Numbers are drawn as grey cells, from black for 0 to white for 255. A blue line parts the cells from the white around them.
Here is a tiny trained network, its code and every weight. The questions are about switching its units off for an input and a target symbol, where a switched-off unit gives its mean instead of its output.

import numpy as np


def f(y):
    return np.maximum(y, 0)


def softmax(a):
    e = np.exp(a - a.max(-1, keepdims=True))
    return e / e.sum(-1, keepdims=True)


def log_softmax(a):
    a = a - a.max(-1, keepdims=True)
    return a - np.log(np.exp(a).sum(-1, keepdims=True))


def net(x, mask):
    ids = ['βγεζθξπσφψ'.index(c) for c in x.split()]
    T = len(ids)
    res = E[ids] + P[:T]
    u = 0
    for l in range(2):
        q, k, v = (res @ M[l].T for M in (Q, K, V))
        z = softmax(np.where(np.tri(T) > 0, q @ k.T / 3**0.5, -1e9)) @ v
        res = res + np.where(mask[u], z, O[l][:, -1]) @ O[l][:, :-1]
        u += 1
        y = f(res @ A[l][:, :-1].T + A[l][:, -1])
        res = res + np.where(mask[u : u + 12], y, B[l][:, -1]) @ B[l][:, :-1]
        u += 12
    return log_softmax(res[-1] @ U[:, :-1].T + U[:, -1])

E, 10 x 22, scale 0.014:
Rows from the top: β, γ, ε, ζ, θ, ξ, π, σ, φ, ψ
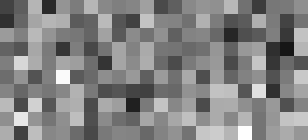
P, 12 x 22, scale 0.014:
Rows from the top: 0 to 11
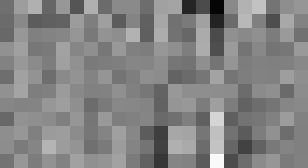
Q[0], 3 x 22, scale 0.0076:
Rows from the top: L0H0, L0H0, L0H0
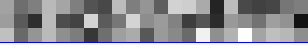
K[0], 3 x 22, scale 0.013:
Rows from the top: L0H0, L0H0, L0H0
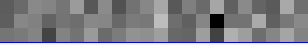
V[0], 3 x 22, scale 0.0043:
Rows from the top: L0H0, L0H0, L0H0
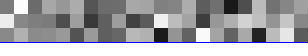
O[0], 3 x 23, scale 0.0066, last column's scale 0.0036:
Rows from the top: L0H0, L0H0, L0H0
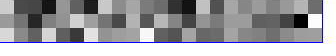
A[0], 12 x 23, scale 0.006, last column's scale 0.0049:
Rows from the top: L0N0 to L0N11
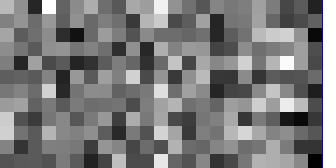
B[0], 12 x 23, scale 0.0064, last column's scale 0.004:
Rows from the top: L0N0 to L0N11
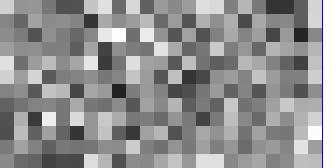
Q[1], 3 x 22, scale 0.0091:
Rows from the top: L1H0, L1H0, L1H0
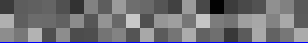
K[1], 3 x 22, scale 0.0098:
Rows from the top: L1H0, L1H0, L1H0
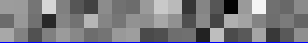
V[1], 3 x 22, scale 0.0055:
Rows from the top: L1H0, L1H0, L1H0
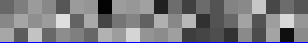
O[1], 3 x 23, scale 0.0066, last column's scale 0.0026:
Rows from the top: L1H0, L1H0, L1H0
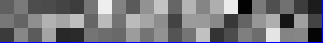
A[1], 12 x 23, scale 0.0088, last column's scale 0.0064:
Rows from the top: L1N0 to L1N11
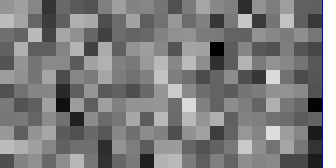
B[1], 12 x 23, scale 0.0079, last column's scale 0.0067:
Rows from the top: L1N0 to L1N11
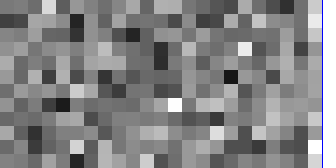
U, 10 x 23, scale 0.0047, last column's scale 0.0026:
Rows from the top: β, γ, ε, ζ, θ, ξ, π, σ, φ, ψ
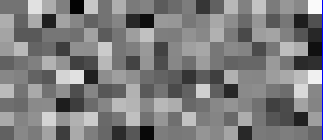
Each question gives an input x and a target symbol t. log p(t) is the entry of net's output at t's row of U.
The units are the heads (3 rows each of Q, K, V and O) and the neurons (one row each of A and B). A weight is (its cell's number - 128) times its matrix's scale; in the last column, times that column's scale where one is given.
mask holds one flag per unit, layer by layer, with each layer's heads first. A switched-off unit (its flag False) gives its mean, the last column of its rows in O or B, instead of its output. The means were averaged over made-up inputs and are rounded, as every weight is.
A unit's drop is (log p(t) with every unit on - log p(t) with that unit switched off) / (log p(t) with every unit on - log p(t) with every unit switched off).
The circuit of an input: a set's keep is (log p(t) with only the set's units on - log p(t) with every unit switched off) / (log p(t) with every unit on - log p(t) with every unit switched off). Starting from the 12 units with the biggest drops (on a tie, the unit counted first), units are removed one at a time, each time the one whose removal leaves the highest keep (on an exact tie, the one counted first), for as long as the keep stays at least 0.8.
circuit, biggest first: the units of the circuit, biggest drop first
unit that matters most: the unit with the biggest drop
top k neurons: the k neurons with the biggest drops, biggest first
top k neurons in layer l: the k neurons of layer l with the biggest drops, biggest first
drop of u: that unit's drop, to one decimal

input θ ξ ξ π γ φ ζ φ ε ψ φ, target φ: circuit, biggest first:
(L0H0 L1H0 L0N9)
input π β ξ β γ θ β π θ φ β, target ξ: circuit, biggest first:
(L0H0 L0N8)
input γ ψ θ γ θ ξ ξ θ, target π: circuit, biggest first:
(L0H0 L1H0)
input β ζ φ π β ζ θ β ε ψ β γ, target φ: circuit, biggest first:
(L0H0)
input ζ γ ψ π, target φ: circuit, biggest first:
(L0H0 L0N0)
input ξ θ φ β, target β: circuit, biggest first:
(L1N1 L0H0 L1H0)
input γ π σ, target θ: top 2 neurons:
(L1N11 L1N10)
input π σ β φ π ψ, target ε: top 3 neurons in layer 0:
(L0N4 L0N5 L0N9)
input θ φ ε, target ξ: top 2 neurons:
(L0N8 L0N9)
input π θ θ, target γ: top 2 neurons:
(L0N9 L0N11)
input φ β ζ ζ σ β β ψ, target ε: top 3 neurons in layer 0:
(L0N4 L0N9 L0N8)
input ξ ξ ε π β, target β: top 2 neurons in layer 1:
(L1N10 L1N1)
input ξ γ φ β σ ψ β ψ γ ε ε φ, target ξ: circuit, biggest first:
(L0H0 L0N0)
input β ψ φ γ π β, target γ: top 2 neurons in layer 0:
(L0N8 L0N0)
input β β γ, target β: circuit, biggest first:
(L0H0)
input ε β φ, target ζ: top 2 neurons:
(L0N4 L0N5)
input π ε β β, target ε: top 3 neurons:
(L1N9 L0N5 L0N0)
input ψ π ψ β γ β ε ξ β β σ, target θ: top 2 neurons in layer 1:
(L1N11 L1N2)
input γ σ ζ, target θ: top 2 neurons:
(L1N10 L1N11)
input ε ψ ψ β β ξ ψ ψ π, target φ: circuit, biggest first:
(L0H0)
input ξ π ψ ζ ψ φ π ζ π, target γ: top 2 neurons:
(L1N2 L0N8)
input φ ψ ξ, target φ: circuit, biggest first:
(L0H0 L0N0)
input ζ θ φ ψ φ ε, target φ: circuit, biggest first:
(L0H0 L1H0 L0N9)
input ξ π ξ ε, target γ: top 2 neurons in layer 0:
(L0N11 L0N7)
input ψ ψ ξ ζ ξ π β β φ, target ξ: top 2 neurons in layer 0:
(L0N0 L0N7)
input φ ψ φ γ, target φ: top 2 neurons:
(L0N0 L1N8)
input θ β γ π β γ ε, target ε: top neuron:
(L1N9)
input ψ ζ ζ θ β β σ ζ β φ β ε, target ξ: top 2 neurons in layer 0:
(L0N8 L0N5)
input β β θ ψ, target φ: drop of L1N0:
-0.1
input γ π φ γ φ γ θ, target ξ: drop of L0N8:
0.2
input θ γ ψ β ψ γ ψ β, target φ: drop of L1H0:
0.3
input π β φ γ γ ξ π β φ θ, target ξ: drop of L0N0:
0.1
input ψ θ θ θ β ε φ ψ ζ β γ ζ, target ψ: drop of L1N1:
0.1
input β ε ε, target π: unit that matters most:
L1N5
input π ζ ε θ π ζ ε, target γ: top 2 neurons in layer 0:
(L0N3 L0N5)
